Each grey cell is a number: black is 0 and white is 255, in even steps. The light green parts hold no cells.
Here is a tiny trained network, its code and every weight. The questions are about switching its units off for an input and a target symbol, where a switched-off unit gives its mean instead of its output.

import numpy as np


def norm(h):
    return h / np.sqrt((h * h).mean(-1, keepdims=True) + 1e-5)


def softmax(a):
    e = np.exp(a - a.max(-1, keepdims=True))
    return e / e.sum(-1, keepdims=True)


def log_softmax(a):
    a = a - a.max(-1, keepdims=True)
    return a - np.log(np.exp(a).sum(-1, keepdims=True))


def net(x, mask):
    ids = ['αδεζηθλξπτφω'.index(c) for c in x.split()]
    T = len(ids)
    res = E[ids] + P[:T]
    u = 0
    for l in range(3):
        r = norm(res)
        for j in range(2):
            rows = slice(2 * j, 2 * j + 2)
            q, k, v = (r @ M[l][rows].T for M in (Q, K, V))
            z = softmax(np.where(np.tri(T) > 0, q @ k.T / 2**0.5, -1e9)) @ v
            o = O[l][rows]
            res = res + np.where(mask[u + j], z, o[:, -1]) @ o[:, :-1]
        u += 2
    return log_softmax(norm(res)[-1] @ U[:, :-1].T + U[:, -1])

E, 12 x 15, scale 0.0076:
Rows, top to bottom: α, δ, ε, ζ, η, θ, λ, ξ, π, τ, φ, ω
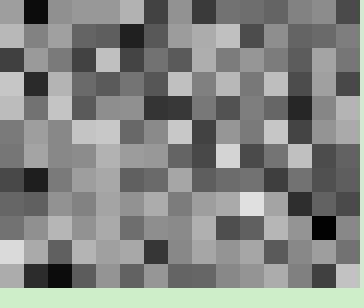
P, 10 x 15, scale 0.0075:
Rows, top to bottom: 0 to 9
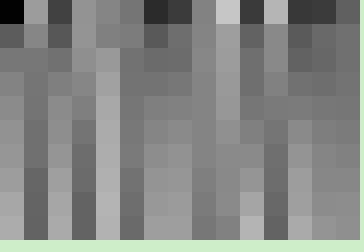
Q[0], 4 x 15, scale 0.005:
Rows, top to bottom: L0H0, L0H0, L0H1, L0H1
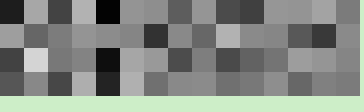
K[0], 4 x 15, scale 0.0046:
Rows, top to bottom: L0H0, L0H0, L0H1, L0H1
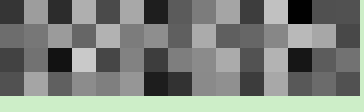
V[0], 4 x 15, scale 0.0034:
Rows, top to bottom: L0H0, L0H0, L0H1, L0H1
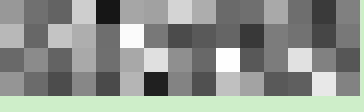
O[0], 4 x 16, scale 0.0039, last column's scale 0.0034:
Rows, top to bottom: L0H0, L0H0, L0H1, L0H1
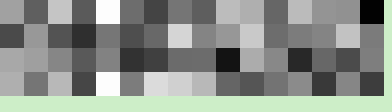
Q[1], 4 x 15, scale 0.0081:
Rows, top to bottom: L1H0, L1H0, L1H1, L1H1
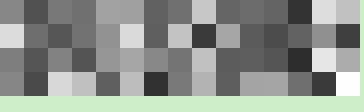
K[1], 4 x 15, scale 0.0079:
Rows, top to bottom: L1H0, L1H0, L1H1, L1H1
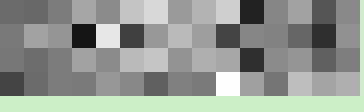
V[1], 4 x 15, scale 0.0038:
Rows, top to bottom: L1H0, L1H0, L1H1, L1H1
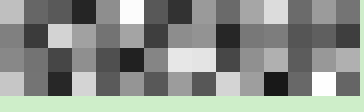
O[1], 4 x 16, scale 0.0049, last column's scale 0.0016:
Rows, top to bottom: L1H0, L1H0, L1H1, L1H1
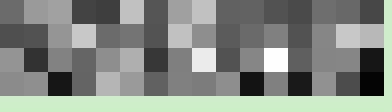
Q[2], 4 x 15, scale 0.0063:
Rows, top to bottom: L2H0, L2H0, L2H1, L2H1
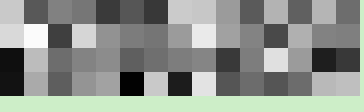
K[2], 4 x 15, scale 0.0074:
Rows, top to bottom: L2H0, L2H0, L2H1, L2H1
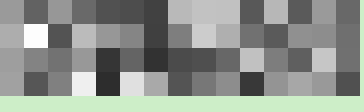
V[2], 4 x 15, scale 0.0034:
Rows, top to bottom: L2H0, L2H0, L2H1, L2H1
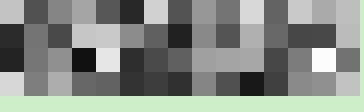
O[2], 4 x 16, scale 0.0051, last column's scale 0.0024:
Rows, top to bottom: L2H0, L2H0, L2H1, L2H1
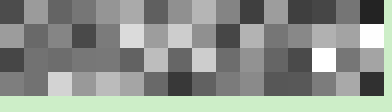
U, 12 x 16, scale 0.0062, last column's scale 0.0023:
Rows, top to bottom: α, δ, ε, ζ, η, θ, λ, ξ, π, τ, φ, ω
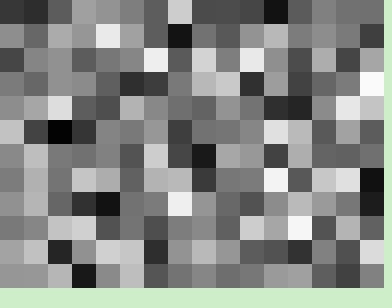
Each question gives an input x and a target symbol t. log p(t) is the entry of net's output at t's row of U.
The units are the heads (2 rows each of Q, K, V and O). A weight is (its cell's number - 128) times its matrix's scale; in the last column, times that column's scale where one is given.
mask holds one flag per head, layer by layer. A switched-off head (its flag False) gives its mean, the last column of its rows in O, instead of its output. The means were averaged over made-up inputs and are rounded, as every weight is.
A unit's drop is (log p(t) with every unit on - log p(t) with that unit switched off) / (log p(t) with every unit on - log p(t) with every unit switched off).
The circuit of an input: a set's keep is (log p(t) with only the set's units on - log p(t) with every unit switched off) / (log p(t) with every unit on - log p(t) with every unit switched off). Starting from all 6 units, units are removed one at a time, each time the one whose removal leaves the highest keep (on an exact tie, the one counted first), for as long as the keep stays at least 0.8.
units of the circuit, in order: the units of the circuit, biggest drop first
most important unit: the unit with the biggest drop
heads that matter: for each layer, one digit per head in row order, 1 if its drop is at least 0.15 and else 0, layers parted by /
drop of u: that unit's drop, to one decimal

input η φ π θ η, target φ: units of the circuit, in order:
(L1H1)
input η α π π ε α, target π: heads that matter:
11 / 00 / 01
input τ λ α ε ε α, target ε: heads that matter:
01 / 00 / 01
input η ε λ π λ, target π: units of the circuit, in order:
(L0H1 L2H1 L1H0)
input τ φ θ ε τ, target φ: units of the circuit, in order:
(L0H0 L1H1)
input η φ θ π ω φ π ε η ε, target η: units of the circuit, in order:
(L0H0 L2H1 L1H0)
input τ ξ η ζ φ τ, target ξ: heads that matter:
11 / 11 / 00
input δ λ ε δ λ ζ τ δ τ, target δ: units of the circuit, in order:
(L1H1 L0H1 L2H1)
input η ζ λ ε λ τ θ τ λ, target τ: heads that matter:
11 / 01 / 00
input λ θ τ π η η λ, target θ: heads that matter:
01 / 11 / 00
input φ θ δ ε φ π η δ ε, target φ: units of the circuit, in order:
(L1H1 L0H0 L0H1)
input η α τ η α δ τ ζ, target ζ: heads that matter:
00 / 00 / 10
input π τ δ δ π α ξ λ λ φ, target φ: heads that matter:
10 / 01 / 10
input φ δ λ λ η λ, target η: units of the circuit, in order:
(L2H1 L1H0)
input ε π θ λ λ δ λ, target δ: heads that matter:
01 / 01 / 01
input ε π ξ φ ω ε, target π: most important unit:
L2H1
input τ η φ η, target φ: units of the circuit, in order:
(L0H1 L1H1)
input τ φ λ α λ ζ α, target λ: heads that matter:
11 / 11 / 00
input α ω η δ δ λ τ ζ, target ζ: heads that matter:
01 / 00 / 10
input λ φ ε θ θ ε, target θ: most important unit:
L2H1
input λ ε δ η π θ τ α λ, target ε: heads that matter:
01 / 01 / 01
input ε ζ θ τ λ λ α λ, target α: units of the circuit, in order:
(L1H0 L0H1)
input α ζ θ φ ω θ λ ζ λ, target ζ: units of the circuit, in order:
(L0H1 L1H1 L2H0 L1H0)
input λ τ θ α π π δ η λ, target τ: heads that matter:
01 / 01 / 00
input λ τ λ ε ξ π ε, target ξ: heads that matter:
11 / 10 / 01
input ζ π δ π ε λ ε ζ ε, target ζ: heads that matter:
11 / 11 / 11
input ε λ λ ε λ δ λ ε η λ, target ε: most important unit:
L1H1
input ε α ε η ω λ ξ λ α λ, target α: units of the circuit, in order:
(L1H0 L0H1 L1H1)
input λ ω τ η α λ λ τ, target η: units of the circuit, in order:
(L2H1 L0H1 L1H0 L1H1)
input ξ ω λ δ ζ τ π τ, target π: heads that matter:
11 / 01 / 01
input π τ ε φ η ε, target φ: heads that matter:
11 / 01 / 01
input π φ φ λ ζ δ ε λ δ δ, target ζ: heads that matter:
00 / 00 / 10
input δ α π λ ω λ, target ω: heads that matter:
01 / 11 / 00
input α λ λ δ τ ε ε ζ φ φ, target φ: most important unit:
L2H0
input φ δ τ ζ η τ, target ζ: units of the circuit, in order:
(L0H1 L1H1 L1H0 L2H0)
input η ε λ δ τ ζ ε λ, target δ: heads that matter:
11 / 01 / 01
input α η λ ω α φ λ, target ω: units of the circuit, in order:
(L0H1 L1H1 L1H0)
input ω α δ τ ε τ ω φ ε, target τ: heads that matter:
00 / 01 / 01
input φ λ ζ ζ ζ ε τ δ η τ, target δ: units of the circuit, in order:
(L2H1 L1H1 L0H1)
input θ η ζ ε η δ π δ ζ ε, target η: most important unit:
L2H1
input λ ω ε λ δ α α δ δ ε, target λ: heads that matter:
10 / 01 / 01
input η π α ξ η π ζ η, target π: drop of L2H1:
0.8
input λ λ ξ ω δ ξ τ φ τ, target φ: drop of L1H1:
1.0
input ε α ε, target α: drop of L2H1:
0.2
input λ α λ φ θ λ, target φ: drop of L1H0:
0.1
